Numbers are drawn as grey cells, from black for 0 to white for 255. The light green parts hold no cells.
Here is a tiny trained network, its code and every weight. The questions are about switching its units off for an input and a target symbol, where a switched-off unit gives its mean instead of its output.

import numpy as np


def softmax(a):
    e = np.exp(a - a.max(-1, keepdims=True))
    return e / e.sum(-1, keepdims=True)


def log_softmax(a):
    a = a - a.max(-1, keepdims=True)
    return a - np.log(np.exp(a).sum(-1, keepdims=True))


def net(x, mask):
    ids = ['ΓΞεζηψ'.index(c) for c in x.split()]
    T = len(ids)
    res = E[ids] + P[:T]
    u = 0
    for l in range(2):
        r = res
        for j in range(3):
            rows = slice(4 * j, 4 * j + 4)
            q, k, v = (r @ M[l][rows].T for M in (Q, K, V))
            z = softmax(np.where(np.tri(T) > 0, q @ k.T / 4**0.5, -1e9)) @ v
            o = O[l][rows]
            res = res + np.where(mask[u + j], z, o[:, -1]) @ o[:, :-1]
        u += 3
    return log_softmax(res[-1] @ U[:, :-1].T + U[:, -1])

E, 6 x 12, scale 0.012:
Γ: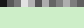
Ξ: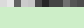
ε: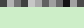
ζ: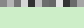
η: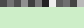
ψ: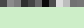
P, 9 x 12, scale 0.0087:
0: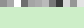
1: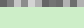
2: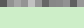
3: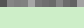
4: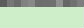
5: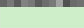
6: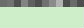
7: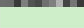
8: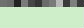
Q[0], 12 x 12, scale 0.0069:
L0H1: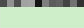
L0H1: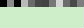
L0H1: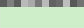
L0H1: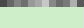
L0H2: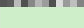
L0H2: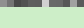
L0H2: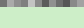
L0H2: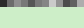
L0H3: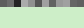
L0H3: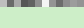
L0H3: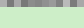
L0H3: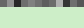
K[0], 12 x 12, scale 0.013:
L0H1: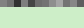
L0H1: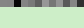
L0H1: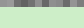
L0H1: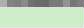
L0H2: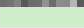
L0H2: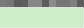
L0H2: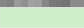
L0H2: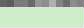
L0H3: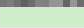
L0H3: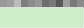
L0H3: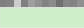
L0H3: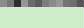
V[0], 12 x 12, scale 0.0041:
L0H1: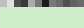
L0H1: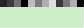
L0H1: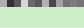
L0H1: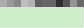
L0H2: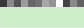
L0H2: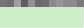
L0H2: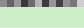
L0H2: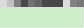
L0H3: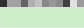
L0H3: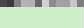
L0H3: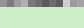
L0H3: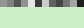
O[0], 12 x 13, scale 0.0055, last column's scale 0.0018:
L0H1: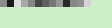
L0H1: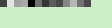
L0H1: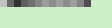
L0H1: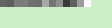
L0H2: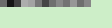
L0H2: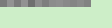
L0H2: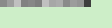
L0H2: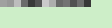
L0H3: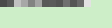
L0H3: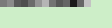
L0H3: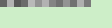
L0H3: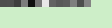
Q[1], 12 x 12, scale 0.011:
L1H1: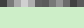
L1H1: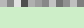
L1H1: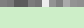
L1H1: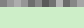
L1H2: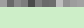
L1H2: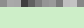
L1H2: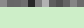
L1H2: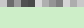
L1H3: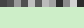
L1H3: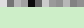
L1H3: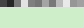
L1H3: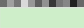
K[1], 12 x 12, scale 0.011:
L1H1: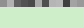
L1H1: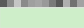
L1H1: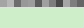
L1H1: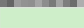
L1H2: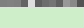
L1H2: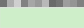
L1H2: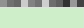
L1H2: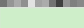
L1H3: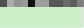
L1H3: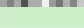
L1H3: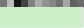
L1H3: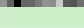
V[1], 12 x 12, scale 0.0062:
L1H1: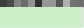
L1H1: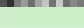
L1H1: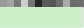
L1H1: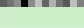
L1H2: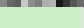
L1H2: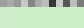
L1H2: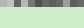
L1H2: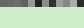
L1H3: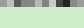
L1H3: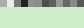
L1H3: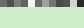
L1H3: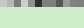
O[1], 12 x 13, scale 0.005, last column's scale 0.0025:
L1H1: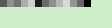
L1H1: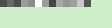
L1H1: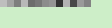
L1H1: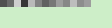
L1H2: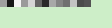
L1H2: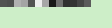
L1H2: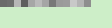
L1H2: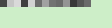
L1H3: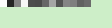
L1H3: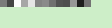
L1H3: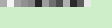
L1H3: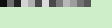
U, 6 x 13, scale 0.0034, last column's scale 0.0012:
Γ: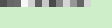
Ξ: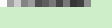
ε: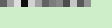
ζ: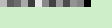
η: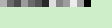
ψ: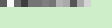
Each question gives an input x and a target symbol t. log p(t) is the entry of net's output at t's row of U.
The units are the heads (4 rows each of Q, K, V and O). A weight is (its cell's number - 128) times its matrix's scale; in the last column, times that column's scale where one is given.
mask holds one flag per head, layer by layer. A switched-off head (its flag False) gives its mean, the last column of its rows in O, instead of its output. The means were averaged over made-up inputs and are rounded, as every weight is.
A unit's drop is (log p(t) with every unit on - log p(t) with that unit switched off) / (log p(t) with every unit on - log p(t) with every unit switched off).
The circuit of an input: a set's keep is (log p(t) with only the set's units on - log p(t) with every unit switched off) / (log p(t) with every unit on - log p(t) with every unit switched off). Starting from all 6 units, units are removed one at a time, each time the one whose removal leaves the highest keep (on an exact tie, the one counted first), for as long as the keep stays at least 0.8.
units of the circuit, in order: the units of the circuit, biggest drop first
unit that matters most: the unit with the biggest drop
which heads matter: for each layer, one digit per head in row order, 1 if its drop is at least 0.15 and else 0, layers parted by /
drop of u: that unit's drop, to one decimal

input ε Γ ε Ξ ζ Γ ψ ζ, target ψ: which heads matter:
100 / 011
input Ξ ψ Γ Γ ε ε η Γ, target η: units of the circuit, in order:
[L1H2]
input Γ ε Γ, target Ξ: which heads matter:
100 / 001
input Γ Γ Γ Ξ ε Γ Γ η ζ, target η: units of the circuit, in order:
[L1H2, L0H3]
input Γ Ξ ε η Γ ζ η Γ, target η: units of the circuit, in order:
[L1H2, L1H3]
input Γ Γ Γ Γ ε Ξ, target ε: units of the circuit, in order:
[L1H2, L1H1]
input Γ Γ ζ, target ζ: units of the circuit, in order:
[L1H2, L1H1]
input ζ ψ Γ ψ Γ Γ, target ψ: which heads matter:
001 / 011
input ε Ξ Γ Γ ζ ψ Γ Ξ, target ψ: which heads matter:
010 / 011
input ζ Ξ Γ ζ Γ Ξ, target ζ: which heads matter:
000 / 110
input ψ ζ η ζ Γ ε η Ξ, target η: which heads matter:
000 / 010
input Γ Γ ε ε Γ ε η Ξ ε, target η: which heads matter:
000 / 010
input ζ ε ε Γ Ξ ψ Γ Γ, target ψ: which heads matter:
000 / 011
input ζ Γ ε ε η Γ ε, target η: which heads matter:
100 / 011
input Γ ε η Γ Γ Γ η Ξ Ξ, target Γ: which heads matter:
100 / 001
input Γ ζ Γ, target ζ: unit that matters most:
L1H2
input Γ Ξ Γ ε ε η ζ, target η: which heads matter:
001 / 010
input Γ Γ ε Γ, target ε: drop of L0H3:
0.1
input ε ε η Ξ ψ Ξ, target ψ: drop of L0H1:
0.0
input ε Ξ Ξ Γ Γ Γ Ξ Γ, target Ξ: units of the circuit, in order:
[L1H1]
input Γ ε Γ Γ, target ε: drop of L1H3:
-0.1
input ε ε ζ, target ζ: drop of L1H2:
0.3
